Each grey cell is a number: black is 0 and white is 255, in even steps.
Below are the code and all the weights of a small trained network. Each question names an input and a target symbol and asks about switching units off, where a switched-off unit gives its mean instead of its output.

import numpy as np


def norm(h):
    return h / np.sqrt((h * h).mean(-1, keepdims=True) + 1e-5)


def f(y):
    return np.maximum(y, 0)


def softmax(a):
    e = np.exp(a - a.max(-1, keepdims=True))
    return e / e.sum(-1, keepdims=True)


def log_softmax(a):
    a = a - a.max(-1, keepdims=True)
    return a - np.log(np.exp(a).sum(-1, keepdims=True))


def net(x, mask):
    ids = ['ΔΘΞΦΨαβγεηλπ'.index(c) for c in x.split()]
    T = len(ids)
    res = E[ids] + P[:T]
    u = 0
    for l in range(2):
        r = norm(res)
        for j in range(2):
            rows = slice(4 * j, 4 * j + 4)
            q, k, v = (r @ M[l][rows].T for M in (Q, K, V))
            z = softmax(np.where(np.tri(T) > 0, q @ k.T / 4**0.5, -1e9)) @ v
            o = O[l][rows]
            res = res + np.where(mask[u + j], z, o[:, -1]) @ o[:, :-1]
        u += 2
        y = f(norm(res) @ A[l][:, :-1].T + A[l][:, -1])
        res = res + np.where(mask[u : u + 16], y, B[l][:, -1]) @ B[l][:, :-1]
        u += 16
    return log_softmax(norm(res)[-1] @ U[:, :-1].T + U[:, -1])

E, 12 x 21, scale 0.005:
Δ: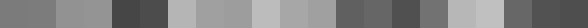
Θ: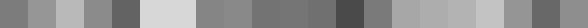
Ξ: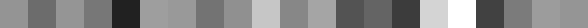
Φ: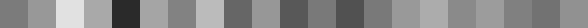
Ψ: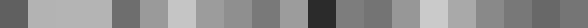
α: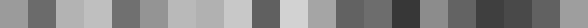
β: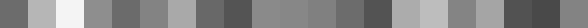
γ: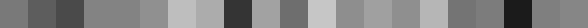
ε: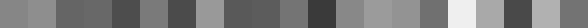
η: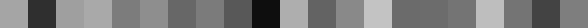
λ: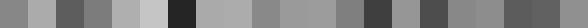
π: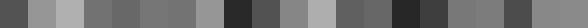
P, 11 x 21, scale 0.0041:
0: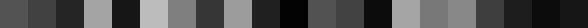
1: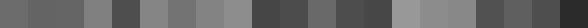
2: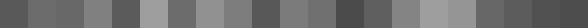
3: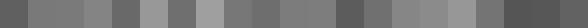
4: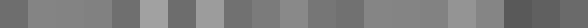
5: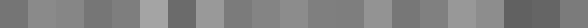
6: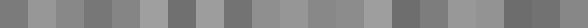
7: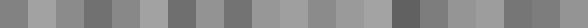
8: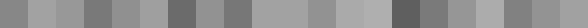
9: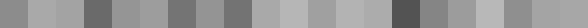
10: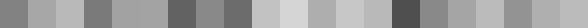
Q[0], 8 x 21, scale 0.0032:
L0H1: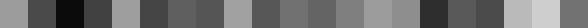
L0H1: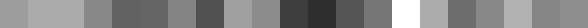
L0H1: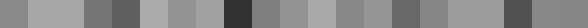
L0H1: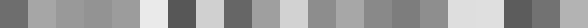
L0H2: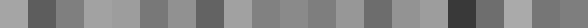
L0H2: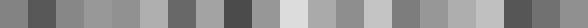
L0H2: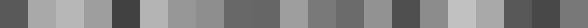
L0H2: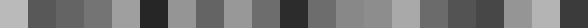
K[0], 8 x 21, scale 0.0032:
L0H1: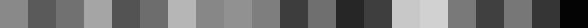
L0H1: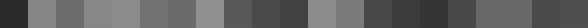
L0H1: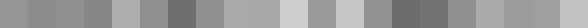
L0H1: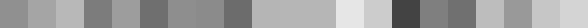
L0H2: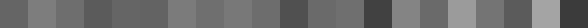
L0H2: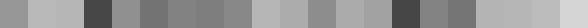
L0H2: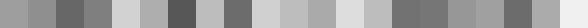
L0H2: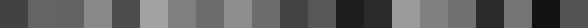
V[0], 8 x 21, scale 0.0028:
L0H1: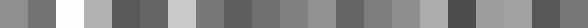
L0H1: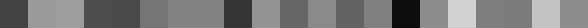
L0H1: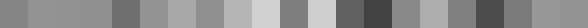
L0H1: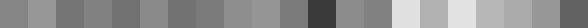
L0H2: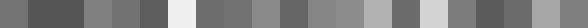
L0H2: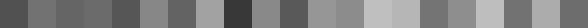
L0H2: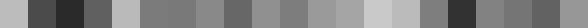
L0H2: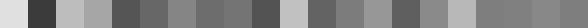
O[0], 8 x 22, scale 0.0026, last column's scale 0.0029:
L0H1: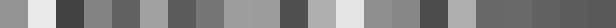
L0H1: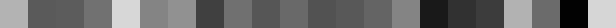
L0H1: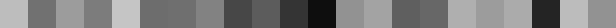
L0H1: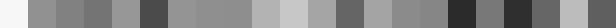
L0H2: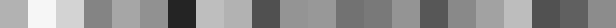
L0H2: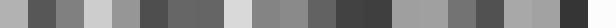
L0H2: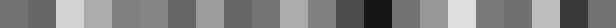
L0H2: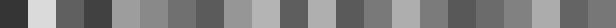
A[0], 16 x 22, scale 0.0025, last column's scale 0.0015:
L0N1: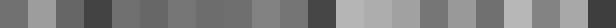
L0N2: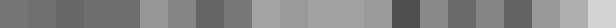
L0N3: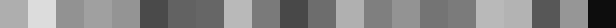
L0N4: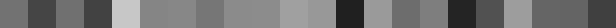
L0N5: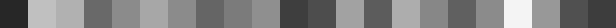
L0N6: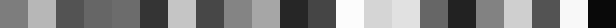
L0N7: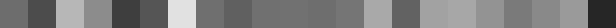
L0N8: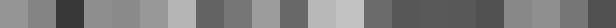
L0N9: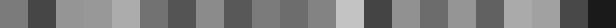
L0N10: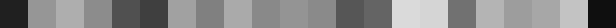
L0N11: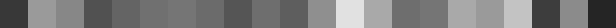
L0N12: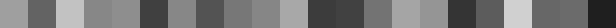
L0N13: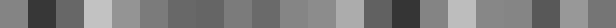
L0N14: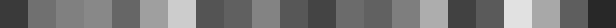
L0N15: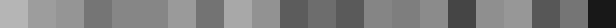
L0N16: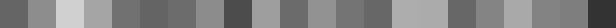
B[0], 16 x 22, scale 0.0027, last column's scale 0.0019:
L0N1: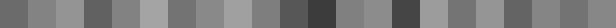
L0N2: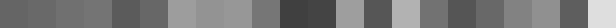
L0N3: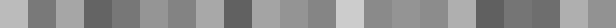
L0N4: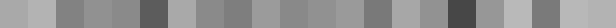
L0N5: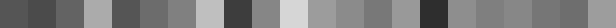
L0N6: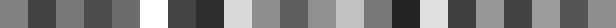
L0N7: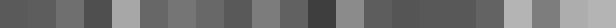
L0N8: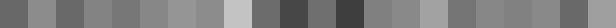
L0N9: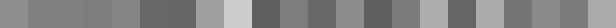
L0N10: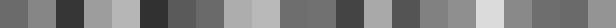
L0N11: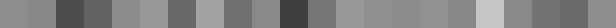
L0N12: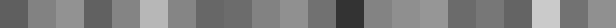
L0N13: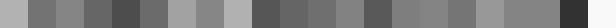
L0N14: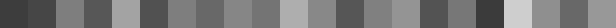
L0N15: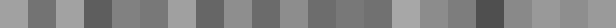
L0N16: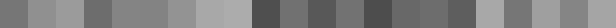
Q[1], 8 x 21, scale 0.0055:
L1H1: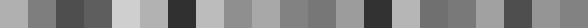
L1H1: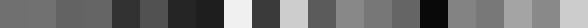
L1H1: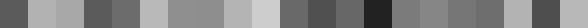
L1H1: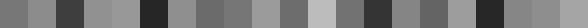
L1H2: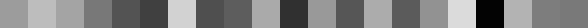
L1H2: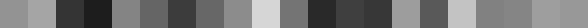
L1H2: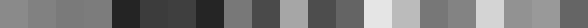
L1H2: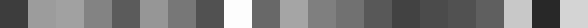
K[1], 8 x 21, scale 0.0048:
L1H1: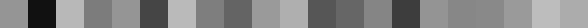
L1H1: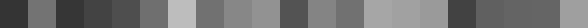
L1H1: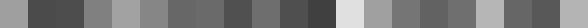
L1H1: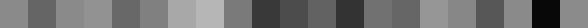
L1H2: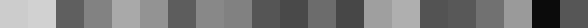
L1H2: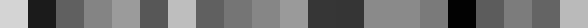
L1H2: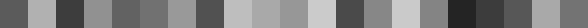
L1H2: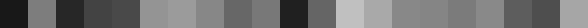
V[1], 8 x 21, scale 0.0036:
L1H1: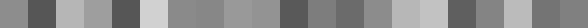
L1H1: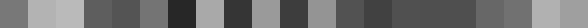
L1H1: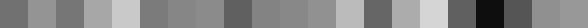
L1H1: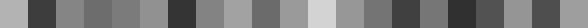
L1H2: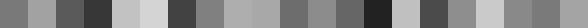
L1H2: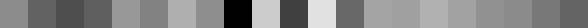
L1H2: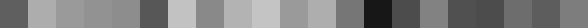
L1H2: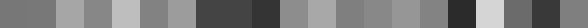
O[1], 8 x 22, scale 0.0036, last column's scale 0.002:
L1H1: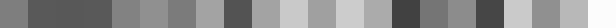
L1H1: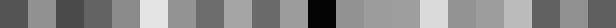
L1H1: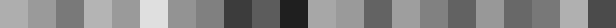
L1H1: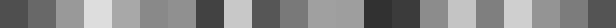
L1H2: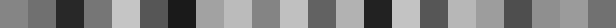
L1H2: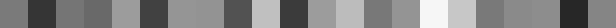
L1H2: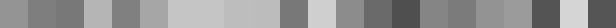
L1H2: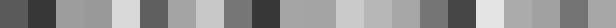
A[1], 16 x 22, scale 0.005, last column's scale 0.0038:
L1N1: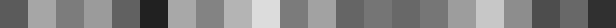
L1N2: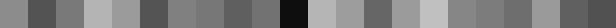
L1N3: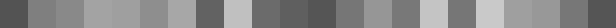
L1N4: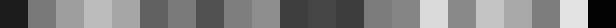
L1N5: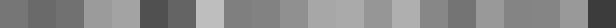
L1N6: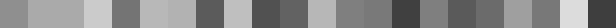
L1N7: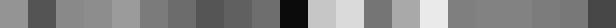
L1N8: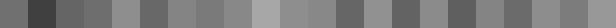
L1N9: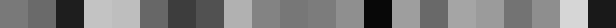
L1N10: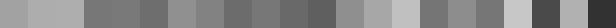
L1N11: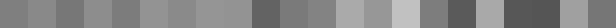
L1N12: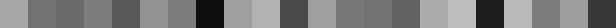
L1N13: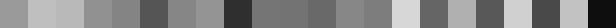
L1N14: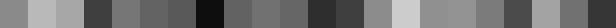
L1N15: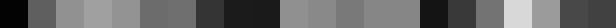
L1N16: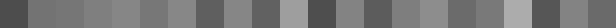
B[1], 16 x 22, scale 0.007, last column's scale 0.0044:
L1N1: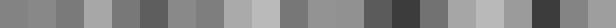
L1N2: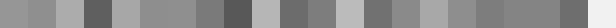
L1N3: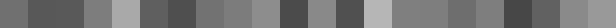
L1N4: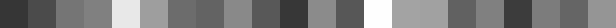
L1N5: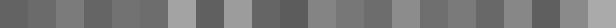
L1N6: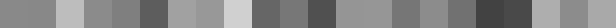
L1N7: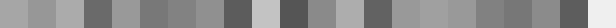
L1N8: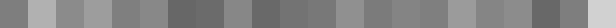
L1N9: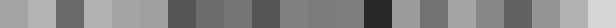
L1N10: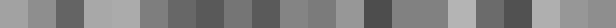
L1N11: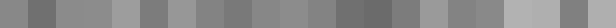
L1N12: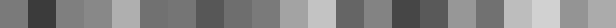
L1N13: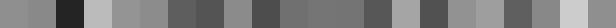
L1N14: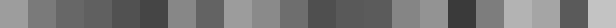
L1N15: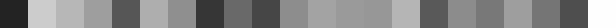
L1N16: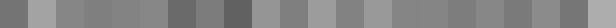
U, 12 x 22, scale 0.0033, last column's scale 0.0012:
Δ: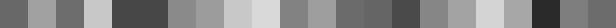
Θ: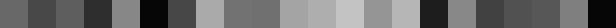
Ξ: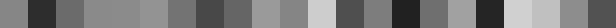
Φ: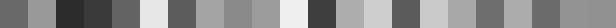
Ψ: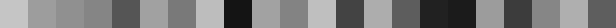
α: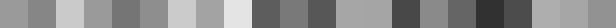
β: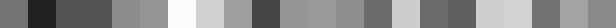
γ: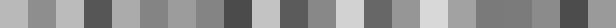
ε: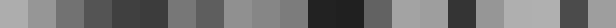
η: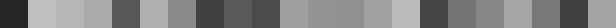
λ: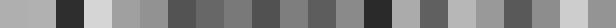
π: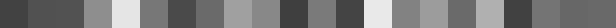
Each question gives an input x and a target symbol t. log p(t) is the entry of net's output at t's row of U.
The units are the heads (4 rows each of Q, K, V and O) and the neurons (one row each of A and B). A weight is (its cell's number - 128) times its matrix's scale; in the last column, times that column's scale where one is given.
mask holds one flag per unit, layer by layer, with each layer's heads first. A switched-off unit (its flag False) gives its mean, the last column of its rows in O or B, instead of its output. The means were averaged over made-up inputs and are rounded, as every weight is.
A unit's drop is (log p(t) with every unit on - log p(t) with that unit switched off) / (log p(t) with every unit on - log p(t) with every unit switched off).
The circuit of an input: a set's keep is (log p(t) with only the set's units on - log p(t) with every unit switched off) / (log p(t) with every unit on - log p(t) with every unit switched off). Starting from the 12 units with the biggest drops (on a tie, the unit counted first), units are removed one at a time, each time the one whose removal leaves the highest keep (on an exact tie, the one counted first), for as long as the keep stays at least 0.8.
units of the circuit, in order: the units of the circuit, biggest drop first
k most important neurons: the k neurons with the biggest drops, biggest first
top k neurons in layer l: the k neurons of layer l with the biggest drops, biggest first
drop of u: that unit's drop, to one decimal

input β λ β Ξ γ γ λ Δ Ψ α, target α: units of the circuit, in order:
[L1N6]
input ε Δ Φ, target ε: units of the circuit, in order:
[L1H1; L1N14]
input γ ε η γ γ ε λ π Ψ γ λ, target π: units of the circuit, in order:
[L1H1; L0H2; L1N3; L1H2]
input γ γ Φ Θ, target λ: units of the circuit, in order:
[L0H1; L1N13; L1N10]
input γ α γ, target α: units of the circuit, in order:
[L1H2; L1N6]
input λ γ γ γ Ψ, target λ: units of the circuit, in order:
[L1N13; L0H1; L1H1]
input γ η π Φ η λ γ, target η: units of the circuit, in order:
[L0H2; L1H2; L1N15]
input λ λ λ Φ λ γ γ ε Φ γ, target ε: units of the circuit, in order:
[L0H2; L1N14; L1H2]
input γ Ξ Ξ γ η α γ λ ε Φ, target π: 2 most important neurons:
[L1N4; L0N10]
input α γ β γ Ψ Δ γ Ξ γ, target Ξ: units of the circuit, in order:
[L1H2; L1N12]
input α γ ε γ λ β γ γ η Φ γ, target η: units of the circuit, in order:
[L1H2; L0H2; L1N15]
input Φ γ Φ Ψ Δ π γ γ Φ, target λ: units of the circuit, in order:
[L1N13; L1N10]
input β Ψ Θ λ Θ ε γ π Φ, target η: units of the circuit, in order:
[L0H1; L1N15]
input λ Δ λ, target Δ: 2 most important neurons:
[L0N7; L1N1]
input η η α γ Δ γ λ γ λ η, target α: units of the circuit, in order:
[L1H2; L0H1; L1N6]
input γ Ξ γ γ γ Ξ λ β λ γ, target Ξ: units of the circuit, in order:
[L0H2; L1H2; L1N12]
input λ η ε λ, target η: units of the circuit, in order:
[L1H2; L1N15]
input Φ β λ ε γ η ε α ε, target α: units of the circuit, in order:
[L1H2; L1N6]
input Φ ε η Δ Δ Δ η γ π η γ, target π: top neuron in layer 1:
[L1N3]
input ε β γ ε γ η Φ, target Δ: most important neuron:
[L1N1]
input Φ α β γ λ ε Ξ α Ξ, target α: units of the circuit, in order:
[L1H2; L1N6; L0H1]
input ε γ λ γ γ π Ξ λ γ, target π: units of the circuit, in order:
[L1H1; L0H2; L1N3]
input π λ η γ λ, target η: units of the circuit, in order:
[L0H2; L1H2; L1N15]
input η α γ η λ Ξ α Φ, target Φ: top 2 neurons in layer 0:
[L0N6; L0N5]
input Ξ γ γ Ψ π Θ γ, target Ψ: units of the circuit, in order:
[L0H2; L1H1; L1H2]
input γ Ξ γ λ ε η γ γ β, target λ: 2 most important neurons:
[L1N13; L0N3]
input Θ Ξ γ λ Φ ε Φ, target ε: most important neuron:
[L1N14]
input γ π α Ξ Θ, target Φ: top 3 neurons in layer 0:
[L0N6; L0N5; L0N11]
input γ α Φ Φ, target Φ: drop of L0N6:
0.6
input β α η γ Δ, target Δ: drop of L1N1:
0.2
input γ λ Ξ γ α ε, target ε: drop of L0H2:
0.1
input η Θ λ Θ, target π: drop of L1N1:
0.0
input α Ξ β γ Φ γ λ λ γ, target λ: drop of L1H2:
1.2
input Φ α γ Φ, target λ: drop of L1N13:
0.2
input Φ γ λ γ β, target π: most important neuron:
[L1N4]
